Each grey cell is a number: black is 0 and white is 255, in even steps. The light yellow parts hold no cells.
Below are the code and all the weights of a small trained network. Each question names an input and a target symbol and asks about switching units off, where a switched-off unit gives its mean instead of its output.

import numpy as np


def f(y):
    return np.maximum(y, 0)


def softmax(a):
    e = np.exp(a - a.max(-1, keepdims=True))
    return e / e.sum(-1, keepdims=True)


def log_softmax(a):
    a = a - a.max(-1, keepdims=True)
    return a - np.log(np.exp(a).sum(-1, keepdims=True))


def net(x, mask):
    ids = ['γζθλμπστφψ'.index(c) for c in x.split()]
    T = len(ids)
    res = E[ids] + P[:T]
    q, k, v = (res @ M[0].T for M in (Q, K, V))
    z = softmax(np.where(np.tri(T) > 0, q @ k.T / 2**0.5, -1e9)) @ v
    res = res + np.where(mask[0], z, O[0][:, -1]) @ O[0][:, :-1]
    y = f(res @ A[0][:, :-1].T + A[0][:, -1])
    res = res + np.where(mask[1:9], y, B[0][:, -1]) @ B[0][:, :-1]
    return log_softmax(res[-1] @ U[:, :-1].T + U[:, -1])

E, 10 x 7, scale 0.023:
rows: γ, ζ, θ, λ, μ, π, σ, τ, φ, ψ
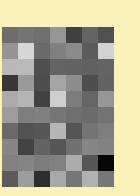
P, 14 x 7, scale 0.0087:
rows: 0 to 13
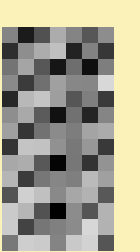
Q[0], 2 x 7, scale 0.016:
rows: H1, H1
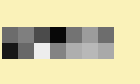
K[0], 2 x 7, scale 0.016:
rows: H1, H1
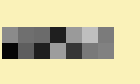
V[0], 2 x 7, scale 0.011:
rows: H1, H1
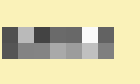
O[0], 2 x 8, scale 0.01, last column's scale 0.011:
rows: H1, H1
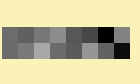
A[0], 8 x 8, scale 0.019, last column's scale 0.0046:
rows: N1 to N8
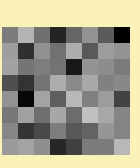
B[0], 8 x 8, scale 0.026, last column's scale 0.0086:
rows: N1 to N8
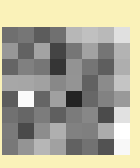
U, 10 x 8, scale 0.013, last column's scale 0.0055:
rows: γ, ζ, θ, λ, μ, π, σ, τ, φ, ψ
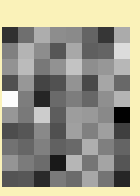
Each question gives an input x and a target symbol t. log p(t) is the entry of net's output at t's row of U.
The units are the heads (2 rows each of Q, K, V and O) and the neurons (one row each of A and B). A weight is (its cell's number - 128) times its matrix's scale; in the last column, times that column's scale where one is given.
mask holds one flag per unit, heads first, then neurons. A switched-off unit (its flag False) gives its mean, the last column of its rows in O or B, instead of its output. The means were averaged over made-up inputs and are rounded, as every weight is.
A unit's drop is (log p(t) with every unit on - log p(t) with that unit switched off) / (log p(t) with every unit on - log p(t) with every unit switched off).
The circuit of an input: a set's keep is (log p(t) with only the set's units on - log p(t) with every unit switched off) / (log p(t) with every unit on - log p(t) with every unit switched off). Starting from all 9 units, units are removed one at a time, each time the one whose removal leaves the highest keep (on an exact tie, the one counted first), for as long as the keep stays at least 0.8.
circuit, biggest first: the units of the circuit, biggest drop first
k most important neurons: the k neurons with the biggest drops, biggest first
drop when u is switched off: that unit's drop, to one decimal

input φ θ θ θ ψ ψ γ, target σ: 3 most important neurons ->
(N7; N8; N3)
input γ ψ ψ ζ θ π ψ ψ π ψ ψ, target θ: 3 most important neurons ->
(N4; N1; N6)
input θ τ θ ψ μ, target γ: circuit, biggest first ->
(N6)
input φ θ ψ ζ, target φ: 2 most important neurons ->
(N8; N7)
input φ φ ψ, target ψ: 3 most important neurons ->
(N6; N8; N4)
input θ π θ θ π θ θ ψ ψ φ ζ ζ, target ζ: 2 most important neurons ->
(N8; N7)
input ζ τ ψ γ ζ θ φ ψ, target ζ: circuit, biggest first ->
(N4; N7)
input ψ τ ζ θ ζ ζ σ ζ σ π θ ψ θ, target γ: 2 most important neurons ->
(N8; N3)
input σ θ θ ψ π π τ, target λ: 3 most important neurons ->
(N5; N7; N8)
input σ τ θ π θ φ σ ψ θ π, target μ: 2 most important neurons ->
(N8; N5)
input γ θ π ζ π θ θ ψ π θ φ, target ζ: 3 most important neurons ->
(N7; N8; N1)
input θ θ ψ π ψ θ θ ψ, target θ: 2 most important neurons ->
(N4; N8)
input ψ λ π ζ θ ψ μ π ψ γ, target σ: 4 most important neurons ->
(N8; N7; N3; N5)
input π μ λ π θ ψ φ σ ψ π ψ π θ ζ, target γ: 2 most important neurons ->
(N6; N4)
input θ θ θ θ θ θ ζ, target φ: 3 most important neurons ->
(N8; N6; N7)
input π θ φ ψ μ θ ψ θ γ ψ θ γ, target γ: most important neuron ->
(N8)
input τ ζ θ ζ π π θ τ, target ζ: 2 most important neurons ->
(N5; N4)
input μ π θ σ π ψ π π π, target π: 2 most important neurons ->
(N2; N8)
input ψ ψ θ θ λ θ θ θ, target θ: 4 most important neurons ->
(N1; N6; N3; N2)
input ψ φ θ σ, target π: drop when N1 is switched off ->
0.1
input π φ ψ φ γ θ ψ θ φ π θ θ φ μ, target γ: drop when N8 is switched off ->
-0.2
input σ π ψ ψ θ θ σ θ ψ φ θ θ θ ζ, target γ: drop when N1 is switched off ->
0.2
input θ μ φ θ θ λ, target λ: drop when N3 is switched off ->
-0.1
